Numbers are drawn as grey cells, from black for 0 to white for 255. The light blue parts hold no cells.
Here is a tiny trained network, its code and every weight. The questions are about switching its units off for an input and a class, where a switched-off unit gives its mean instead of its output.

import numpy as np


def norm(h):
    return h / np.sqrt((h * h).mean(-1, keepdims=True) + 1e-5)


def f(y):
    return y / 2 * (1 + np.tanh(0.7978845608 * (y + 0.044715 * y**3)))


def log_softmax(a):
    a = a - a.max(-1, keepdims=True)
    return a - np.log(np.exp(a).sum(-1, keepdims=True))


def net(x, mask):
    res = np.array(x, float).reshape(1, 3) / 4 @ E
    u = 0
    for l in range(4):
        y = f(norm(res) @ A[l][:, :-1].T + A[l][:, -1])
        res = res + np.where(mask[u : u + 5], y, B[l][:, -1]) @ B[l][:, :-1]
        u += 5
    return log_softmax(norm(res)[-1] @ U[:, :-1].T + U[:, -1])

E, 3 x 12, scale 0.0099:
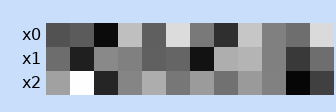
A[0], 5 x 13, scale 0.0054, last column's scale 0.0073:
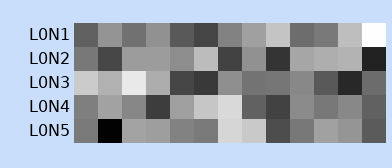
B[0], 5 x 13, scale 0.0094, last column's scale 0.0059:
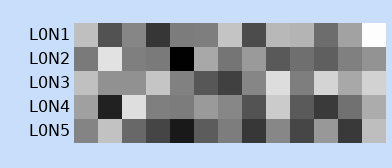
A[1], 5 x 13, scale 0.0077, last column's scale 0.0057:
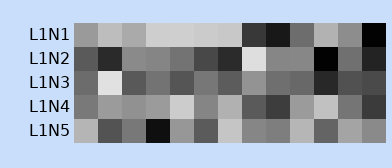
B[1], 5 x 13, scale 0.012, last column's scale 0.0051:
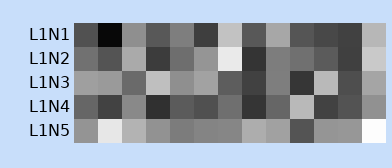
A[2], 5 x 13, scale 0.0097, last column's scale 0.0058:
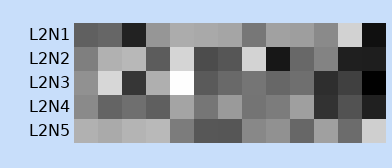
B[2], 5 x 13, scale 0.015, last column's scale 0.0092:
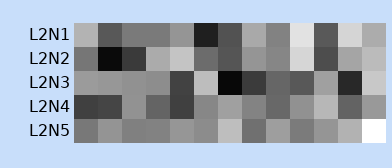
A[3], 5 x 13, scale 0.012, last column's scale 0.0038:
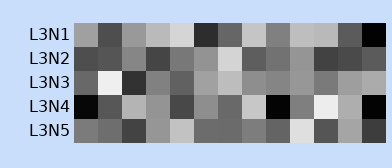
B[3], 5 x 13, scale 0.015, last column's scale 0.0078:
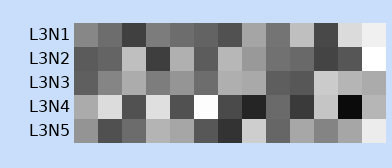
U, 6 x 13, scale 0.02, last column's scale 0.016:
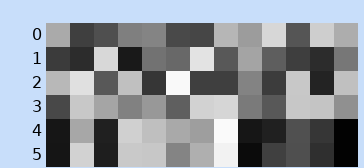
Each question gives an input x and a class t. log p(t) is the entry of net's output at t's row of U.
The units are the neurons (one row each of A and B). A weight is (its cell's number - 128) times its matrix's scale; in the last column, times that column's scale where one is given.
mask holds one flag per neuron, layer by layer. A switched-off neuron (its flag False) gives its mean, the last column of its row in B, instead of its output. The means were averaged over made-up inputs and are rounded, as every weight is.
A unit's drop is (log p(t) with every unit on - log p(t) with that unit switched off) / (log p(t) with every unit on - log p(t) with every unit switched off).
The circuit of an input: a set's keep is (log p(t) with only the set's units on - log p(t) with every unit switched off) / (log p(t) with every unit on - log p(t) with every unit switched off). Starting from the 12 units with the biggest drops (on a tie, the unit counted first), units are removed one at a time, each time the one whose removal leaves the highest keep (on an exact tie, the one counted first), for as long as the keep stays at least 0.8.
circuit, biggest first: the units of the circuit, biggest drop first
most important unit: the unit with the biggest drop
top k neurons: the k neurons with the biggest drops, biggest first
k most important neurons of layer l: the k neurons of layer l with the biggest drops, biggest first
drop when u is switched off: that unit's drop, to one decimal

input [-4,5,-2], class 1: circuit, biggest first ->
L1N2
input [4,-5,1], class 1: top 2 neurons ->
L1N1, L0N3
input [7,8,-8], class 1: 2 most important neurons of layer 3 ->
L3N5, L3N1
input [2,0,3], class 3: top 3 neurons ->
L1N5, L0N1, L3N3
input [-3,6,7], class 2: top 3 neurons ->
L1N3, L2N3, L0N4
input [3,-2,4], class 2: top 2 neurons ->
L2N3, L0N3
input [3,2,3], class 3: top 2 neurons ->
L0N1, L1N5
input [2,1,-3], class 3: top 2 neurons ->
L0N1, L2N3
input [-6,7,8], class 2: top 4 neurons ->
L2N3, L1N3, L0N4, L0N3
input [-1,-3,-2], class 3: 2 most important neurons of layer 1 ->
L1N2, L1N1
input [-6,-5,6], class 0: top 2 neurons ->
L2N2, L0N5
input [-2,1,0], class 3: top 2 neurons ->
L2N5, L0N3
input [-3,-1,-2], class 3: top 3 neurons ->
L2N5, L0N3, L0N5
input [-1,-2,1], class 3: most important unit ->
L0N4
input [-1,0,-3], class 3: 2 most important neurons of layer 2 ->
L2N3, L2N4
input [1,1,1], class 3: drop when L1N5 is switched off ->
0.8
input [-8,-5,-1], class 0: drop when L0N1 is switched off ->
0.0
